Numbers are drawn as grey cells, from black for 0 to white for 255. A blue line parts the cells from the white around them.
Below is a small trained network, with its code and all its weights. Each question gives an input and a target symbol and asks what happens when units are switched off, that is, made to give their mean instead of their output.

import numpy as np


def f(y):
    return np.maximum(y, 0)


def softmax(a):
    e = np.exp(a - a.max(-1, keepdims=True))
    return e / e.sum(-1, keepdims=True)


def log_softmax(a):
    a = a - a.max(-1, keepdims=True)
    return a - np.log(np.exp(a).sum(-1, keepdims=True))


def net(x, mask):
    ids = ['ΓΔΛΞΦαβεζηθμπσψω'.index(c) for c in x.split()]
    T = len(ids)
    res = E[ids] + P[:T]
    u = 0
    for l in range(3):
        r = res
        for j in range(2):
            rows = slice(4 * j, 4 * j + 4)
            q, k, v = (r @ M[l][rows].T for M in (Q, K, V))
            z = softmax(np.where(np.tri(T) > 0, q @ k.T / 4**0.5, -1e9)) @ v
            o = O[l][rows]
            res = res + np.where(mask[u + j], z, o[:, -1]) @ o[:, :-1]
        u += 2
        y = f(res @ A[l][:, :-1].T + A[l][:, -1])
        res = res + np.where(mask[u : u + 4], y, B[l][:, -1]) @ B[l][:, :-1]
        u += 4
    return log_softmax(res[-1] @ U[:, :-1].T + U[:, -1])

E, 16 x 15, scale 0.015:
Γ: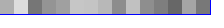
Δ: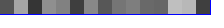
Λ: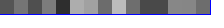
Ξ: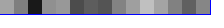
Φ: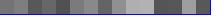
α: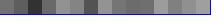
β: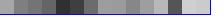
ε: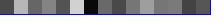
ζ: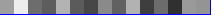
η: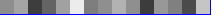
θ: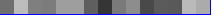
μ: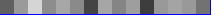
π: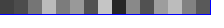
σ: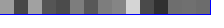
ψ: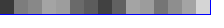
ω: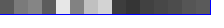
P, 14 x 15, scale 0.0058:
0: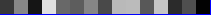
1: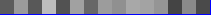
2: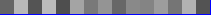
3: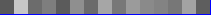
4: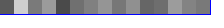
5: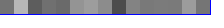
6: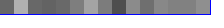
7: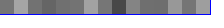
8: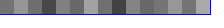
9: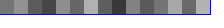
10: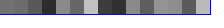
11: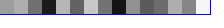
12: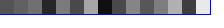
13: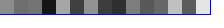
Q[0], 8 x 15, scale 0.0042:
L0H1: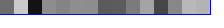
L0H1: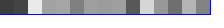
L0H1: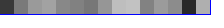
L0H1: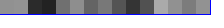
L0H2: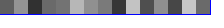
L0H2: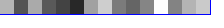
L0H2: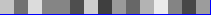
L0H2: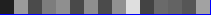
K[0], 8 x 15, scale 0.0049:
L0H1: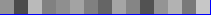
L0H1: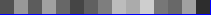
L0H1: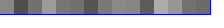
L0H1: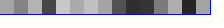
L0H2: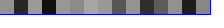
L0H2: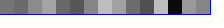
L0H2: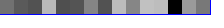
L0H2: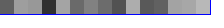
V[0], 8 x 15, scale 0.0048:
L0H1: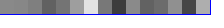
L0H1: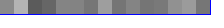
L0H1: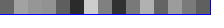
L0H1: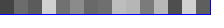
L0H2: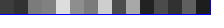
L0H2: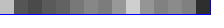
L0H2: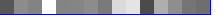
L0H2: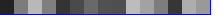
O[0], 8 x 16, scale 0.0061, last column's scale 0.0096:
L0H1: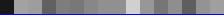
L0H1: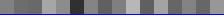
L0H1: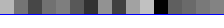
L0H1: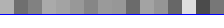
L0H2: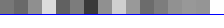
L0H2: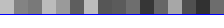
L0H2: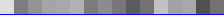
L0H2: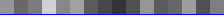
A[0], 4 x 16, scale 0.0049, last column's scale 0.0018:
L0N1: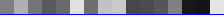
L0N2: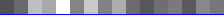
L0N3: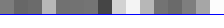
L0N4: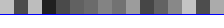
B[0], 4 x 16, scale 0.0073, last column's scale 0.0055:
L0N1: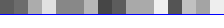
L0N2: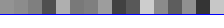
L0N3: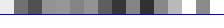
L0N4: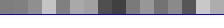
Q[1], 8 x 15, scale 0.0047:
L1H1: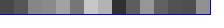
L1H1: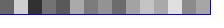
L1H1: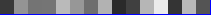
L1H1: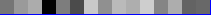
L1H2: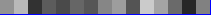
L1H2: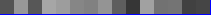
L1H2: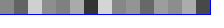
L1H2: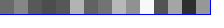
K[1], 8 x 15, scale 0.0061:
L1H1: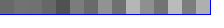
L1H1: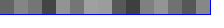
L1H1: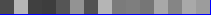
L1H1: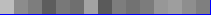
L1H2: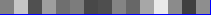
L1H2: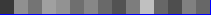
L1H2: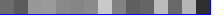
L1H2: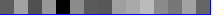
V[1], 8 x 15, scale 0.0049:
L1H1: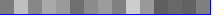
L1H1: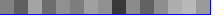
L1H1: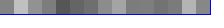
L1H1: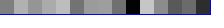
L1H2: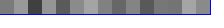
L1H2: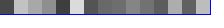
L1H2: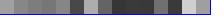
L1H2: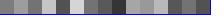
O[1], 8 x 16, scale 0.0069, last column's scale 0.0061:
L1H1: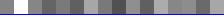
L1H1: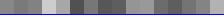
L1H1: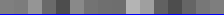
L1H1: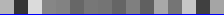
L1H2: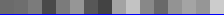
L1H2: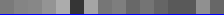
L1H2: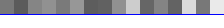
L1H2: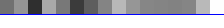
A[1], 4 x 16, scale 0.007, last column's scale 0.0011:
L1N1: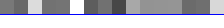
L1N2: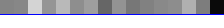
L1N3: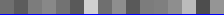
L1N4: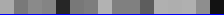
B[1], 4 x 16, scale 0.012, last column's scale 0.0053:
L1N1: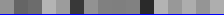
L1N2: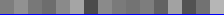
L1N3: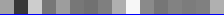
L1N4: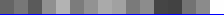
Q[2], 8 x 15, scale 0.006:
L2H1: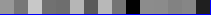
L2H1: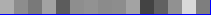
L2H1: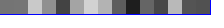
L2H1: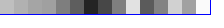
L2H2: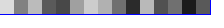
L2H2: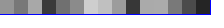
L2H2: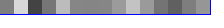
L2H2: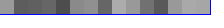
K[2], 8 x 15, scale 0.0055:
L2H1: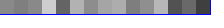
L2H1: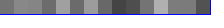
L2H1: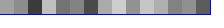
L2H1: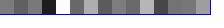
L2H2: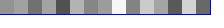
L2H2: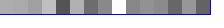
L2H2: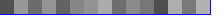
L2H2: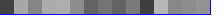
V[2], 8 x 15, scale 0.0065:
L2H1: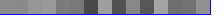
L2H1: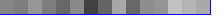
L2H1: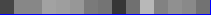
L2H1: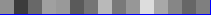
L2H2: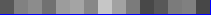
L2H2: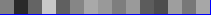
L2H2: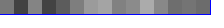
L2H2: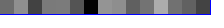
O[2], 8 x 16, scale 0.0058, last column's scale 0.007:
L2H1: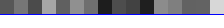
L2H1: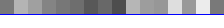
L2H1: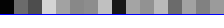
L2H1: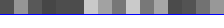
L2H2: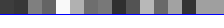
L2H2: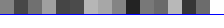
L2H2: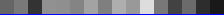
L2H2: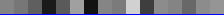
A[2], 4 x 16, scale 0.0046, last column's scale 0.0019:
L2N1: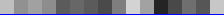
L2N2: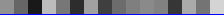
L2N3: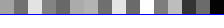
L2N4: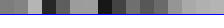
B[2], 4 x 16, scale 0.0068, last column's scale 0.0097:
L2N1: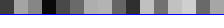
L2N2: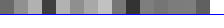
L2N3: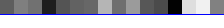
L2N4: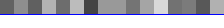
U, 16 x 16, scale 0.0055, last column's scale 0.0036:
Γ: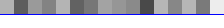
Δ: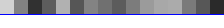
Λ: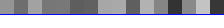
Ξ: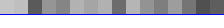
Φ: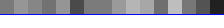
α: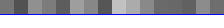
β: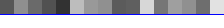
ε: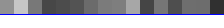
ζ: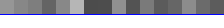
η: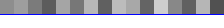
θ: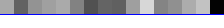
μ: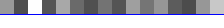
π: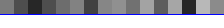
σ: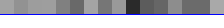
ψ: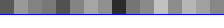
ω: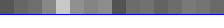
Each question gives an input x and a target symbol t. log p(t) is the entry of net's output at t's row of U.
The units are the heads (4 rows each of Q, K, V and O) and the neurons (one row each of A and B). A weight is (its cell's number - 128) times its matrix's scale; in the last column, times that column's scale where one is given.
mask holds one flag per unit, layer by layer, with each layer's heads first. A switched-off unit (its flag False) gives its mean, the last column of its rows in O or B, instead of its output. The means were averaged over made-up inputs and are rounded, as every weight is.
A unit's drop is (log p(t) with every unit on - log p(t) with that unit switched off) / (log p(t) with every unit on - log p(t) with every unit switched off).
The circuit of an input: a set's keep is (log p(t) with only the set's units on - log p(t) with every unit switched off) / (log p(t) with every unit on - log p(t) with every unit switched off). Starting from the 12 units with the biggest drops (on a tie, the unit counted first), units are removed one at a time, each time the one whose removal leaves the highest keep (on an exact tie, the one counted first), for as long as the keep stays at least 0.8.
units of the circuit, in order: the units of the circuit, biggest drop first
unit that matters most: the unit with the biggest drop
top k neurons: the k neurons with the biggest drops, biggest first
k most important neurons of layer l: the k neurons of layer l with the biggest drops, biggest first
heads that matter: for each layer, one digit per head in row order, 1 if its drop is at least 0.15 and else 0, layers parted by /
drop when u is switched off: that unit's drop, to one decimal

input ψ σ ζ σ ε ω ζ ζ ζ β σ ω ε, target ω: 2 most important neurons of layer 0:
[L0N2, L0N3]
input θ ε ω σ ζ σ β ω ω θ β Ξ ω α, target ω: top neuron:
[L0N2]
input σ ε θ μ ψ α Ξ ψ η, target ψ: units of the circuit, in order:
[L2H1, L1N4, L0H2]
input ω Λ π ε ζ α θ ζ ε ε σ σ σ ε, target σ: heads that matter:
00 / 00 / 01
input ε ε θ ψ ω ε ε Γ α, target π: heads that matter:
10 / 01 / 00
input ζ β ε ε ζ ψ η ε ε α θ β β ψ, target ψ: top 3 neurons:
[L1N4, L2N4, L1N3]
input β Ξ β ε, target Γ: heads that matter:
10 / 10 / 00
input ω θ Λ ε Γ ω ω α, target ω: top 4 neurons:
[L0N3, L0N2, L1N4, L2N2]
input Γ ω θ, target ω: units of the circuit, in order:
[L2H2, L2H1]
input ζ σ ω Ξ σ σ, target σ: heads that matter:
01 / 00 / 01
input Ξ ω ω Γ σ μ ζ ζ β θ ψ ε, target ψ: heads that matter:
01 / 00 / 11
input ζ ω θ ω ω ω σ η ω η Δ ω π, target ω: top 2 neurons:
[L0N2, L1N4]
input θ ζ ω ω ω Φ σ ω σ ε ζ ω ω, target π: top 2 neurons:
[L0N3, L2N2]
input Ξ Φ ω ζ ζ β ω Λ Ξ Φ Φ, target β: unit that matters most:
L2N1
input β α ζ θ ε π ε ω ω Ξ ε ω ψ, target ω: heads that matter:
10 / 00 / 11
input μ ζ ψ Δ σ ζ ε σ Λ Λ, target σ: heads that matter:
00 / 00 / 01
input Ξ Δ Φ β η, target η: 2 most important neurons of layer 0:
[L0N3, L0N1]
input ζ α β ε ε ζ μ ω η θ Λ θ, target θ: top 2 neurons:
[L2N2, L1N4]
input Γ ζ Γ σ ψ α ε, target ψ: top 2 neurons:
[L0N1, L1N4]
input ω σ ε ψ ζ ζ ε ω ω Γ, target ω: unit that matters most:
L2H1
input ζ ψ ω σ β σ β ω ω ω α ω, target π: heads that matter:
11 / 10 / 00
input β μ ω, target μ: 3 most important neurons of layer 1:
[L1N3, L1N2, L1N4]
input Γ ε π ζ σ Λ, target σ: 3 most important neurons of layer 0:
[L0N4, L0N2, L0N3]
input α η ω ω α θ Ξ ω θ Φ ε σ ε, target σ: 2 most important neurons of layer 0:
[L0N4, L0N1]
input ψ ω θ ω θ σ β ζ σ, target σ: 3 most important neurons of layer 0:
[L0N4, L0N3, L0N2]
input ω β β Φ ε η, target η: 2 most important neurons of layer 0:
[L0N1, L0N3]
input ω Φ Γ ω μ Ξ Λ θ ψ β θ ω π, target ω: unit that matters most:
L2H1
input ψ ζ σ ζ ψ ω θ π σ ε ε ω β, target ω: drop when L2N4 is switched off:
0.0
